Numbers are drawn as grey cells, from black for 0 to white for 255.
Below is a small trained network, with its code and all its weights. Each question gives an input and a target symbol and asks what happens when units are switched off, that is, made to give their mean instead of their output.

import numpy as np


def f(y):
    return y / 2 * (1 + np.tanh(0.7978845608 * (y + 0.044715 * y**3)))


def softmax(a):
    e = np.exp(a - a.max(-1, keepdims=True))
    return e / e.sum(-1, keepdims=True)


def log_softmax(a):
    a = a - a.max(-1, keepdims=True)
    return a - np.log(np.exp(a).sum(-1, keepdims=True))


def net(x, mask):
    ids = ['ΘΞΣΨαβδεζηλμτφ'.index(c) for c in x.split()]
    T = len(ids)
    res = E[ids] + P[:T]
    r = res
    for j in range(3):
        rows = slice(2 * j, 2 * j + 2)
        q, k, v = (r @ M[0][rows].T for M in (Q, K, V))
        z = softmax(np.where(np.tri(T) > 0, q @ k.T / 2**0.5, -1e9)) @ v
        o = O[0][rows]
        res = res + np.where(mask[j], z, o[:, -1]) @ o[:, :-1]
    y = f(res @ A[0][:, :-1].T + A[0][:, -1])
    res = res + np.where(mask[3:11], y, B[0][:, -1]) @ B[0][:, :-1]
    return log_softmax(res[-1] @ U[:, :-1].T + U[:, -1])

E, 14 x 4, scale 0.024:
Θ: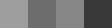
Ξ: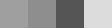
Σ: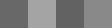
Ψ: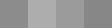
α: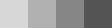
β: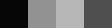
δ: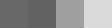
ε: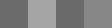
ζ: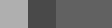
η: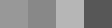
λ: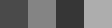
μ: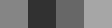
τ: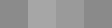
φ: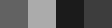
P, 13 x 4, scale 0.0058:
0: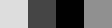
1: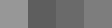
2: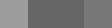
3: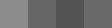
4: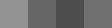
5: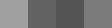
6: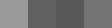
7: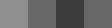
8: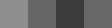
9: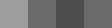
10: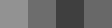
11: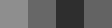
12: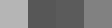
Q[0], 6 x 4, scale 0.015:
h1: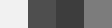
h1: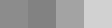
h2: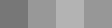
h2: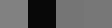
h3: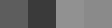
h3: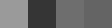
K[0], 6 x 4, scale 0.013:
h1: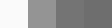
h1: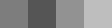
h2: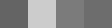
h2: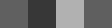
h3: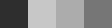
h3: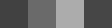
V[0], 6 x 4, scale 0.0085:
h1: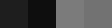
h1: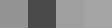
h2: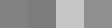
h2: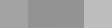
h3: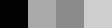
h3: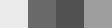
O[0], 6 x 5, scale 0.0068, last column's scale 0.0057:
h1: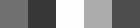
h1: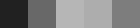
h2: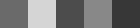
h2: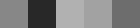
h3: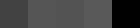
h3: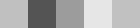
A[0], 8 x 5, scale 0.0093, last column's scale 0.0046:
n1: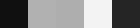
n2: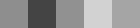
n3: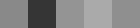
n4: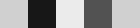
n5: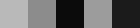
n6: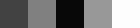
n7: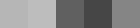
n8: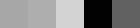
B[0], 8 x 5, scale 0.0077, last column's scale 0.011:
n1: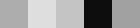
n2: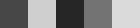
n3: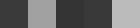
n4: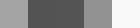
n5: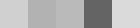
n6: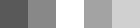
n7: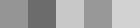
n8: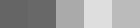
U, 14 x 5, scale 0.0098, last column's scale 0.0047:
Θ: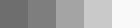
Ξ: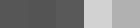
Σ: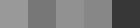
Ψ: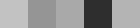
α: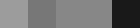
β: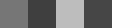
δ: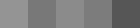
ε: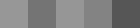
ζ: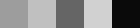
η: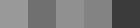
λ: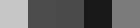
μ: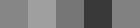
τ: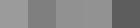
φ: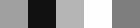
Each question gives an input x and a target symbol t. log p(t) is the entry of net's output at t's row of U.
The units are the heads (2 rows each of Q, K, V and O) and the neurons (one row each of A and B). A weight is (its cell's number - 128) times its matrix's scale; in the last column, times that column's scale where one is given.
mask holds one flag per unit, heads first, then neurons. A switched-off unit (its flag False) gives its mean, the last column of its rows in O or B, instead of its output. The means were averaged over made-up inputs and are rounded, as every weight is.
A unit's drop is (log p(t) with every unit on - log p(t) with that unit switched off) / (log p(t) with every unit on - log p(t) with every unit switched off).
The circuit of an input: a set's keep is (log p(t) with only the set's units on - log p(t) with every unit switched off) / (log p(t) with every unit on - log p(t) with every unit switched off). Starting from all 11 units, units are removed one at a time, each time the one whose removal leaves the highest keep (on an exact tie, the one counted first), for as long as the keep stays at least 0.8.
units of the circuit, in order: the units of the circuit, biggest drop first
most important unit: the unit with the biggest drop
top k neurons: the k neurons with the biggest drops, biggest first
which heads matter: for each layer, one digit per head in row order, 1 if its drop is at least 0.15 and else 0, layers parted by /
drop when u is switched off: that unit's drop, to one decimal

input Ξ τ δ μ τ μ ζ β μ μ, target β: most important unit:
h3
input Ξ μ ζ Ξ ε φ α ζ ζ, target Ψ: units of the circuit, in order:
[h1, n5, n6]
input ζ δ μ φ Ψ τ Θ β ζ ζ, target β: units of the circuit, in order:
[h3, n6, n2]
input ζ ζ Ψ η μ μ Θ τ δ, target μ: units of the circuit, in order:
[n1, h1, n2, n3]
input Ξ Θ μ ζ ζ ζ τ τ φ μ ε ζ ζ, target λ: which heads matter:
000
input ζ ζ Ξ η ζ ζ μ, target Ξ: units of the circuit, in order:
[h1, n5, n2, n3]
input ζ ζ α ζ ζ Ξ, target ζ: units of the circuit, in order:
[h3, n2]
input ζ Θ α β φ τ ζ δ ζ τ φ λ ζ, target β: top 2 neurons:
[n6, n7]
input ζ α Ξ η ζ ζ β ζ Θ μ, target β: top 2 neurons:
[n6, n2]
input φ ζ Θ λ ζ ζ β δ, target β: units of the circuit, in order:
[h3, h1]
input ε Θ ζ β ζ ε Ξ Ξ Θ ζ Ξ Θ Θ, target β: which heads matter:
001
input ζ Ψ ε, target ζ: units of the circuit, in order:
[h3, n6, n2]
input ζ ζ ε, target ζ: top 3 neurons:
[n2, n6, n7]
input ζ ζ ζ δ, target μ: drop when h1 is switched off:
0.2
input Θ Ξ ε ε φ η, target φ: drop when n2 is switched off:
0.1
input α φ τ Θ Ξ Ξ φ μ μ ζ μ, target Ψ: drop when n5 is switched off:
0.6
